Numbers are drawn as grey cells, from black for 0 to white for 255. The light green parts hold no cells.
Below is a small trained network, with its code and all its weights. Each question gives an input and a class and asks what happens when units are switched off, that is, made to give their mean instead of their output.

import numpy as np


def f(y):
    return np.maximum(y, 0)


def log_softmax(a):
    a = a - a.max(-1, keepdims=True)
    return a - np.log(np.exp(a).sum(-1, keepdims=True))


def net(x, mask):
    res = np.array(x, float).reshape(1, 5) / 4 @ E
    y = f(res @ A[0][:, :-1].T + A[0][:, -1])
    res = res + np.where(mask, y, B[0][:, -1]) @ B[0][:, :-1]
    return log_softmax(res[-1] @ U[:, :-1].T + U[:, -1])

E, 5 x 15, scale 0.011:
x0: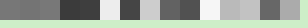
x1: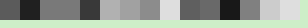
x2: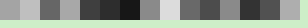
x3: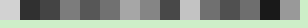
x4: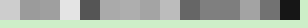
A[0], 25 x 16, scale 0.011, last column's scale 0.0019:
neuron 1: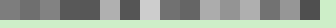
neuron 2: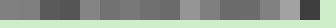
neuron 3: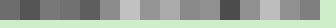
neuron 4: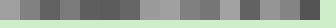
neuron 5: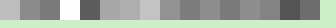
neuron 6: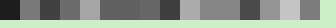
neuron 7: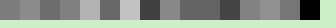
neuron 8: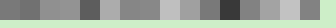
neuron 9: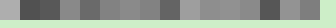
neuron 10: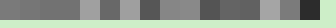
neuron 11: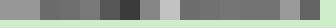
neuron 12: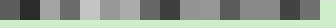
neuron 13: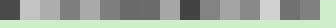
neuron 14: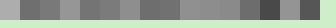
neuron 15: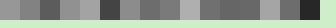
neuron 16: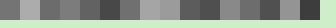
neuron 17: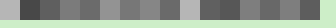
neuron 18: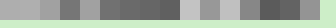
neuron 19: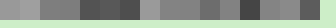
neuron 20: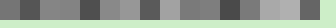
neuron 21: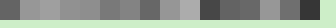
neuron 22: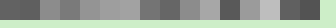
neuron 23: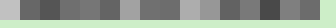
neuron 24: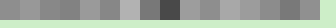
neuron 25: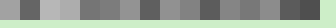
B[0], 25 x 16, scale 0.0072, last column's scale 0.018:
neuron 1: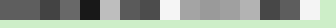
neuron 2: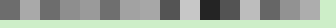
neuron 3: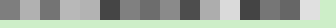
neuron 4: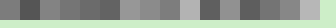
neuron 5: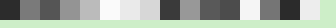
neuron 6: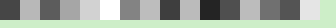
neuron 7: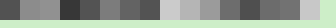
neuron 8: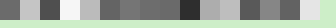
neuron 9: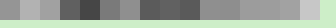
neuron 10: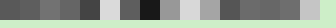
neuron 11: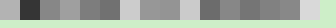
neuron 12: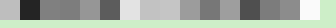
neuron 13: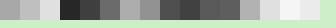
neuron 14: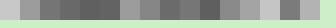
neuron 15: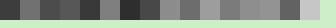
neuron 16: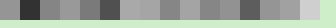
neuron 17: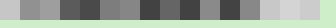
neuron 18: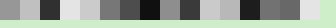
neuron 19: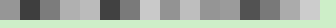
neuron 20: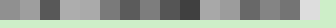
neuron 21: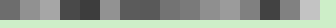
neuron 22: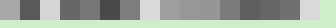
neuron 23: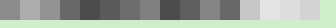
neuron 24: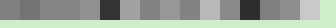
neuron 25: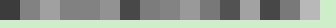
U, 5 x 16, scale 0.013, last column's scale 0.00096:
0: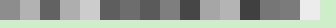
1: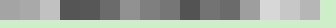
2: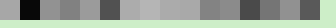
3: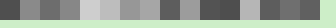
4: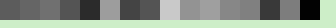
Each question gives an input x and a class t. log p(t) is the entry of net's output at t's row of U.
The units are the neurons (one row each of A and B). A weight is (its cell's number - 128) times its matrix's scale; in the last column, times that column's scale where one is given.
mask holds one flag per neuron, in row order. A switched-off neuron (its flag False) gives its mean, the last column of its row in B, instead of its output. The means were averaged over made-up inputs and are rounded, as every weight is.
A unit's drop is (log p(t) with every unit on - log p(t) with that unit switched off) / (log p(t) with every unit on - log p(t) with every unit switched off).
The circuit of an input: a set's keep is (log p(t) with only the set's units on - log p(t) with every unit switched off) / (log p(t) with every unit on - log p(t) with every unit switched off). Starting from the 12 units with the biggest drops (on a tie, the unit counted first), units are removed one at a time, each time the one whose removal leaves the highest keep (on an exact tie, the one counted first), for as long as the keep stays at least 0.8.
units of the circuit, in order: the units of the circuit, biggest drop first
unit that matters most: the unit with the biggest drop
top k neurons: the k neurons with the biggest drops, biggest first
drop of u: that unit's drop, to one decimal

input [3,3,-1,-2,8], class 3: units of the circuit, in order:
[neuron 5]
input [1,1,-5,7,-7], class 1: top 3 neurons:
[neuron 17; neuron 23; neuron 5]
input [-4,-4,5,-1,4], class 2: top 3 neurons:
[neuron 8; neuron 6; neuron 16]
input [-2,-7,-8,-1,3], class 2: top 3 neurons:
[neuron 12; neuron 8; neuron 22]
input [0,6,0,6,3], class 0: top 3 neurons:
[neuron 8; neuron 13; neuron 3]
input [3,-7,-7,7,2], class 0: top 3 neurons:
[neuron 18; neuron 13; neuron 24]
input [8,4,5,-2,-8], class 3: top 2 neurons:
[neuron 6; neuron 2]
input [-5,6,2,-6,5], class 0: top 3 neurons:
[neuron 8; neuron 3; neuron 20]
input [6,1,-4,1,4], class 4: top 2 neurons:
[neuron 1; neuron 6]
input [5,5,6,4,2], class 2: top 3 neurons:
[neuron 18; neuron 11; neuron 16]
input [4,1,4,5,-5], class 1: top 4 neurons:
[neuron 5; neuron 17; neuron 9; neuron 23]
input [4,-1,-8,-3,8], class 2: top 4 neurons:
[neuron 12; neuron 22; neuron 6; neuron 24]
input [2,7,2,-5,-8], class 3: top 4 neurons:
[neuron 6; neuron 18; neuron 2; neuron 24]
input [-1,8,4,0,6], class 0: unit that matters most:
neuron 8
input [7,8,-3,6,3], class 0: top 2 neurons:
[neuron 8; neuron 3]
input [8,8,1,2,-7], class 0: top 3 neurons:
[neuron 8; neuron 3; neuron 20]
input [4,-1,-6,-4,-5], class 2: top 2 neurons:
[neuron 12; neuron 5]
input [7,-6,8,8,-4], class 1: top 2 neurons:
[neuron 23; neuron 9]
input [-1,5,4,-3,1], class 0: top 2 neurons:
[neuron 8; neuron 12]
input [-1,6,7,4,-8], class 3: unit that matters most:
neuron 6
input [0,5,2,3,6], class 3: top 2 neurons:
[neuron 5; neuron 18]
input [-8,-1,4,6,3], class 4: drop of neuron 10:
0.1
